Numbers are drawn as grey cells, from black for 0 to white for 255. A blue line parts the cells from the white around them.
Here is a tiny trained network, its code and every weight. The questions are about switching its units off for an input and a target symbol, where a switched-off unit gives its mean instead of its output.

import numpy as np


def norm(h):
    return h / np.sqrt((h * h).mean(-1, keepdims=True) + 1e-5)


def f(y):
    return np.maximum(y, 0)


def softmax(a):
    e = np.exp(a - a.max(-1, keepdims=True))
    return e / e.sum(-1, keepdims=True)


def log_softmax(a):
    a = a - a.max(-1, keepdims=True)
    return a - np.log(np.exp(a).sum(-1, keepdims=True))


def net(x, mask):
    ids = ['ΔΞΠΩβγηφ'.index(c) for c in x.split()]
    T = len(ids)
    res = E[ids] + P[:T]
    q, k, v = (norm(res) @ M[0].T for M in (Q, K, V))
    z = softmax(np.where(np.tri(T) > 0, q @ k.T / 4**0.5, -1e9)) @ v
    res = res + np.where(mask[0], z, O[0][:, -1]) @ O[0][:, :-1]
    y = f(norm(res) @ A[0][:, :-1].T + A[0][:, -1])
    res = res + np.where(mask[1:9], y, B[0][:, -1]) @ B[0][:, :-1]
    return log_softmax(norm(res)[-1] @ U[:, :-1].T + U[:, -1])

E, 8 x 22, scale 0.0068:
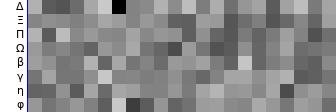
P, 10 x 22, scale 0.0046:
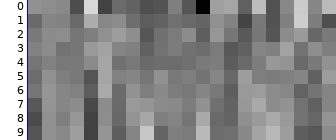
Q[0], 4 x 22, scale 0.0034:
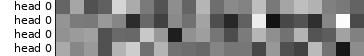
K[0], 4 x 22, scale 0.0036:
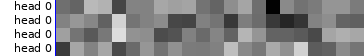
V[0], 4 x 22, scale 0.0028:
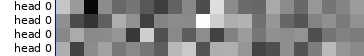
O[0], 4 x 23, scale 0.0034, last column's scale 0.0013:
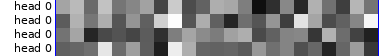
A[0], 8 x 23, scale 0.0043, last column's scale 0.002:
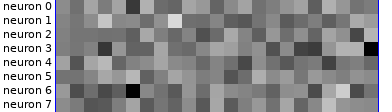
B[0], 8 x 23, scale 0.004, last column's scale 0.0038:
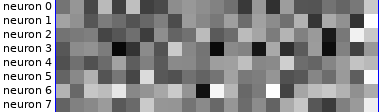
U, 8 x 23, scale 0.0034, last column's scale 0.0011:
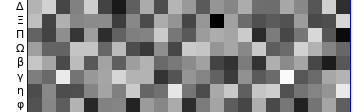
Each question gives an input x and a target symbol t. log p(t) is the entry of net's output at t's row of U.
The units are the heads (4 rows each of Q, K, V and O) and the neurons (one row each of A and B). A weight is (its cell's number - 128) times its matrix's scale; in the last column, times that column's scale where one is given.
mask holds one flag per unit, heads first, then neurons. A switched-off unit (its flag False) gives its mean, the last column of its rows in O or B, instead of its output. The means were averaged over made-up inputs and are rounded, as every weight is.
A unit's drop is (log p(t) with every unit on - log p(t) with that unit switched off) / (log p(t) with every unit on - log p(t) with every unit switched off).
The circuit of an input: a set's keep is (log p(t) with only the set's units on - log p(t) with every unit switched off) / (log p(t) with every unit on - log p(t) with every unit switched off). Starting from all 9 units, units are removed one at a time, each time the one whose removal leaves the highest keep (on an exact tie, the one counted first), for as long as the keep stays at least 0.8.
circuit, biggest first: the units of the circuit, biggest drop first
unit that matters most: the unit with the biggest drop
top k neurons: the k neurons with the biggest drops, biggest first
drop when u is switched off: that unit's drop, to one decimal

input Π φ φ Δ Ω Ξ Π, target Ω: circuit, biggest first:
neuron 4; head 0
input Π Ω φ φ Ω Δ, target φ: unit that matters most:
neuron 7
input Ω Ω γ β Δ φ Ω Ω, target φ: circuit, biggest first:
head 0; neuron 6
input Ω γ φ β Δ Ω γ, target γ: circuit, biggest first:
neuron 1; head 0; neuron 0
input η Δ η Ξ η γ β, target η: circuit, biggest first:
head 0; neuron 2
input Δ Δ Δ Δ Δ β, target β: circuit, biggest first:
head 0; neuron 1
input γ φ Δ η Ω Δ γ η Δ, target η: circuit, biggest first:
head 0; neuron 7
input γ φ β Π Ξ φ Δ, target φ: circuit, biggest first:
head 0; neuron 7
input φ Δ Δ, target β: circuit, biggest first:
head 0; neuron 1; neuron 2
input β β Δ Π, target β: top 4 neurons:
neuron 1; neuron 2; neuron 5; neuron 7
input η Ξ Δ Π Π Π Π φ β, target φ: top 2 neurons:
neuron 2; neuron 1
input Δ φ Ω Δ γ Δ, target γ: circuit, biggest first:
head 0; neuron 5; neuron 7
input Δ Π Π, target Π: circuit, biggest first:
head 0; neuron 4; neuron 1
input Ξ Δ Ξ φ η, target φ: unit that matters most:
neuron 0
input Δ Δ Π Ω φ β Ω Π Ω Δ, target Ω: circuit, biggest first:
head 0; neuron 5
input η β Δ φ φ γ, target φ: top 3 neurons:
neuron 1; neuron 6; neuron 7
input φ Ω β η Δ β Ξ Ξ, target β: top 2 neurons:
neuron 2; neuron 1
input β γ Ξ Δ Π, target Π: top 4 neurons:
neuron 4; neuron 1; neuron 0; neuron 7
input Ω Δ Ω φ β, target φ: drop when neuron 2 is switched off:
0.2
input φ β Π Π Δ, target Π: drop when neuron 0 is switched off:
0.4
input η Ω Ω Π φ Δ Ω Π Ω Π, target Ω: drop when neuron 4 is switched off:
0.5
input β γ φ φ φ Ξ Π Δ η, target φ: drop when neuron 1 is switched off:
0.1
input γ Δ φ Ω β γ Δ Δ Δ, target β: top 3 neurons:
neuron 1; neuron 2; neuron 5
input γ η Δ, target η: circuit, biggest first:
neuron 7
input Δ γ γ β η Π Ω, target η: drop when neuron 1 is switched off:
-0.1
